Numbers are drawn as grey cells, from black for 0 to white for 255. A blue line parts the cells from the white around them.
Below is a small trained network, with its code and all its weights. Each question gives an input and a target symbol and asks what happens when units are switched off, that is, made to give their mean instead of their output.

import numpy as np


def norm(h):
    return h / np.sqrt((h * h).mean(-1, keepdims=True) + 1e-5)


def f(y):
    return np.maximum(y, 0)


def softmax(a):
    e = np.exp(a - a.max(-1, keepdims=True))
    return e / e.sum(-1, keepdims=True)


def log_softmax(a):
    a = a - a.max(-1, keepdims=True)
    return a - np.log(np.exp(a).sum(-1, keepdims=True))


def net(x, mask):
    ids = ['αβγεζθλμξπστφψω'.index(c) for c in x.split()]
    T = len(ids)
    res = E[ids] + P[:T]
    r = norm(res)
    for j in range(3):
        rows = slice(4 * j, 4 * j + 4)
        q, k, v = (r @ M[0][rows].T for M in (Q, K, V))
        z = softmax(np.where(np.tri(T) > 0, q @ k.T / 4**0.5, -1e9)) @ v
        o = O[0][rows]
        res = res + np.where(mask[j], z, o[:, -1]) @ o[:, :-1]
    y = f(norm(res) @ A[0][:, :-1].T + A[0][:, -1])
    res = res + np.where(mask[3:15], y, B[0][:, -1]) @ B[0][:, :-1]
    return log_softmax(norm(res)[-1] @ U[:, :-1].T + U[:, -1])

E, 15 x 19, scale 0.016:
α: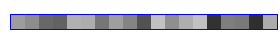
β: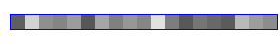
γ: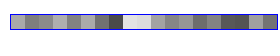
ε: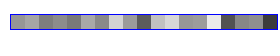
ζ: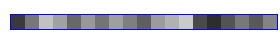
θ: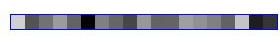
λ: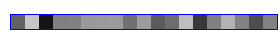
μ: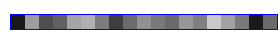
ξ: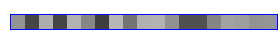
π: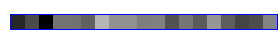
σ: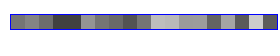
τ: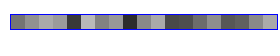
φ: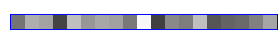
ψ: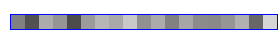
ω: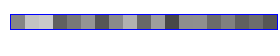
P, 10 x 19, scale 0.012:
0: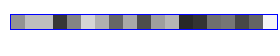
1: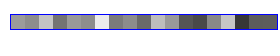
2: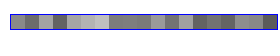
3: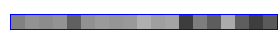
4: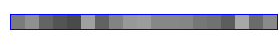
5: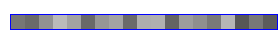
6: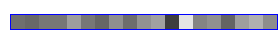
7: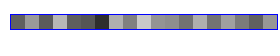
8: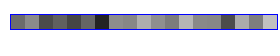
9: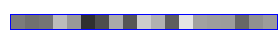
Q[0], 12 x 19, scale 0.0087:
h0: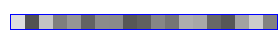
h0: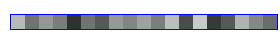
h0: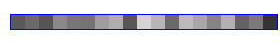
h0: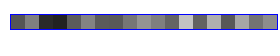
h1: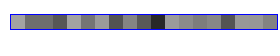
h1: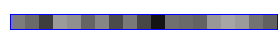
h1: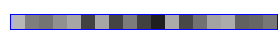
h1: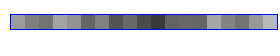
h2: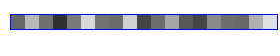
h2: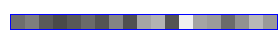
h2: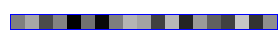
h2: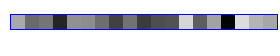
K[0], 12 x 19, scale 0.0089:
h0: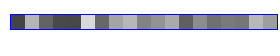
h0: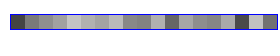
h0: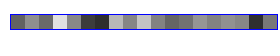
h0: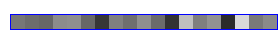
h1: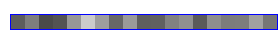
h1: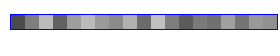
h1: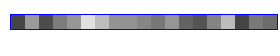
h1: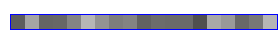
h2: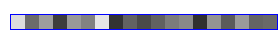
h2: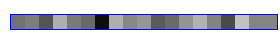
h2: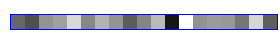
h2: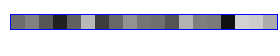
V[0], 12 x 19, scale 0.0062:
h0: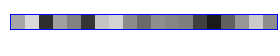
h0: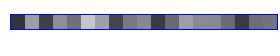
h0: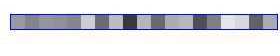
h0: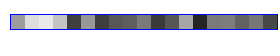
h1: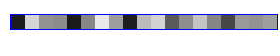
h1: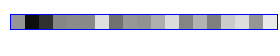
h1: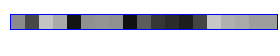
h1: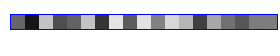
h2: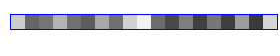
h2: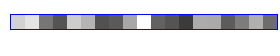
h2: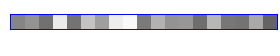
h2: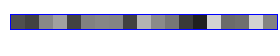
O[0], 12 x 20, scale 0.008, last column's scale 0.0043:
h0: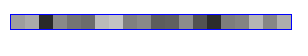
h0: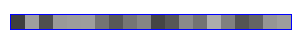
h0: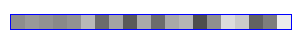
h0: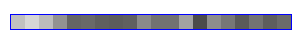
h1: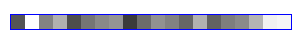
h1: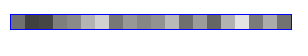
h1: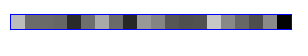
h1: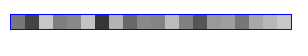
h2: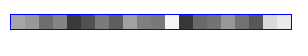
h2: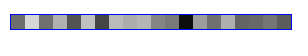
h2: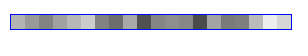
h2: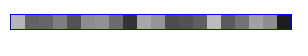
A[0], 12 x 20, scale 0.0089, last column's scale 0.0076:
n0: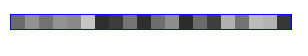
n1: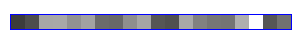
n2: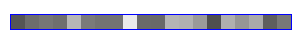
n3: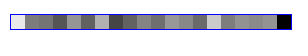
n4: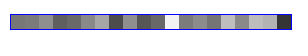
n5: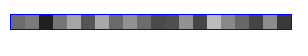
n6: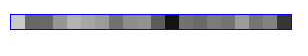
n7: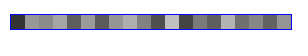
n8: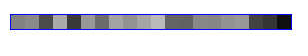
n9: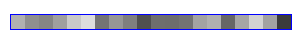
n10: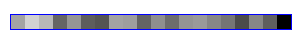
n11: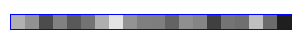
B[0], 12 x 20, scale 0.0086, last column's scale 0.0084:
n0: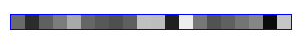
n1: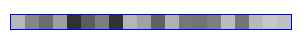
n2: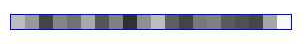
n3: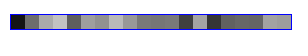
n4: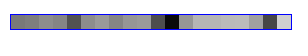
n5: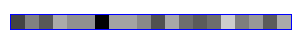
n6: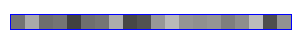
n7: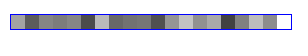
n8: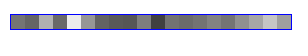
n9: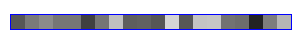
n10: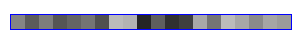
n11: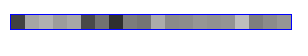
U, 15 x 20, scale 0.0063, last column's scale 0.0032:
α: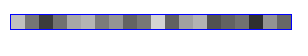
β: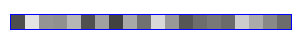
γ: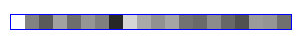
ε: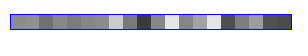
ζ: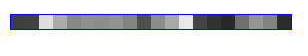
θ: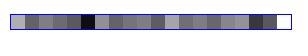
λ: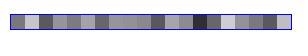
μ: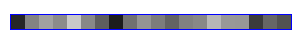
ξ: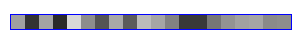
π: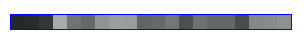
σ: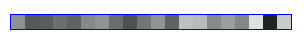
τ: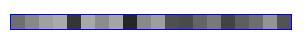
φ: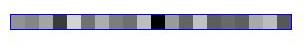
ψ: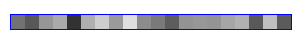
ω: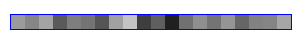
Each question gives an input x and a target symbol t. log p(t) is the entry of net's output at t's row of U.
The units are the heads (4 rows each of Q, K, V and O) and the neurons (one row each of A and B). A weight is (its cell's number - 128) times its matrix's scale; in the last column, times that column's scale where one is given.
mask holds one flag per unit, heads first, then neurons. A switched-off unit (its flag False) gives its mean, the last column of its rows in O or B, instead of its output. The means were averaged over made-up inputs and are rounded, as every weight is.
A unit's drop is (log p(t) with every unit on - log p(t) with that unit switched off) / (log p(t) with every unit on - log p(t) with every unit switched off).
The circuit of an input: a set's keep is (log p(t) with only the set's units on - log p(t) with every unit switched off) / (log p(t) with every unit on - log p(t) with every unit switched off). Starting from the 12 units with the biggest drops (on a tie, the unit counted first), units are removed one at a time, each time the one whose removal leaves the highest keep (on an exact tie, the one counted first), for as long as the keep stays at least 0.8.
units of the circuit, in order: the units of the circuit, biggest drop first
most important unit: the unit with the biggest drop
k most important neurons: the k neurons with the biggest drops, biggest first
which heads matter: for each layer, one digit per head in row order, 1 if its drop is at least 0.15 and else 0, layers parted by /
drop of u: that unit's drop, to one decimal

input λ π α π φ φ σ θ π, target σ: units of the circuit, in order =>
(h2)
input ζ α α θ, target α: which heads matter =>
000
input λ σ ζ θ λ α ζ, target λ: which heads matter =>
110
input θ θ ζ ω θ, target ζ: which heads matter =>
001
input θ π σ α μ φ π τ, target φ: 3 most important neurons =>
(n8, n7, n2)
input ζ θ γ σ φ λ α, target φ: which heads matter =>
011
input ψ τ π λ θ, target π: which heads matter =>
100
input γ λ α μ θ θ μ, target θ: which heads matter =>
101
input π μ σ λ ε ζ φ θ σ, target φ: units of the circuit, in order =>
(h2, n8, n7)
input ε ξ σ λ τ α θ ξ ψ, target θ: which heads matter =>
011
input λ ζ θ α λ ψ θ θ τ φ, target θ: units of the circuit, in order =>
(h2, h1)
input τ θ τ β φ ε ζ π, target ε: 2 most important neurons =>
(n9, n6)
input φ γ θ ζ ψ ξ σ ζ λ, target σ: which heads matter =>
101
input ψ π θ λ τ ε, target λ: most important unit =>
h0
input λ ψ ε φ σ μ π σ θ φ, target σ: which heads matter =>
011
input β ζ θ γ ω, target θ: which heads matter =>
001
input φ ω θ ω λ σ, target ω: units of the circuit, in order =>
(h0, n10, h2)
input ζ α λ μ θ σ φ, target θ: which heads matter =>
011
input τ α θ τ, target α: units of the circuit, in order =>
(h2, n2, h0)
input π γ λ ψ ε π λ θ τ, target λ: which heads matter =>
110
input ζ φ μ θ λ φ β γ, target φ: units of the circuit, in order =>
(n8, h2, n7)
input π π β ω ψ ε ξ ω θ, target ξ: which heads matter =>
101
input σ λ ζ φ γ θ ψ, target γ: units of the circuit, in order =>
(h2, n0)
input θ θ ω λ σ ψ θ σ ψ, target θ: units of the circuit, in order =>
(h2)
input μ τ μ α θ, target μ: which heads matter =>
100
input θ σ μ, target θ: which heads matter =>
001
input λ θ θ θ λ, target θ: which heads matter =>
101
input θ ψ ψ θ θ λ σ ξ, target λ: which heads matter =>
110
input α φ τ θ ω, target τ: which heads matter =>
011
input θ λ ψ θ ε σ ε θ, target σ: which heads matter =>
001
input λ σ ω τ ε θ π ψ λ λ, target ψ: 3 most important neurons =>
(n3, n4, n2)
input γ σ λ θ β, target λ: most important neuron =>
(n5)
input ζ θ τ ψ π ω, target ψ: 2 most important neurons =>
(n3, n4)
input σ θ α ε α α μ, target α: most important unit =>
n2
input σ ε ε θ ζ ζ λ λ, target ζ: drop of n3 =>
0.2
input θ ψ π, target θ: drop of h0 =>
0.1
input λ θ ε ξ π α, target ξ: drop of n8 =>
0.4
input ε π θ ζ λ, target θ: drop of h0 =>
0.3
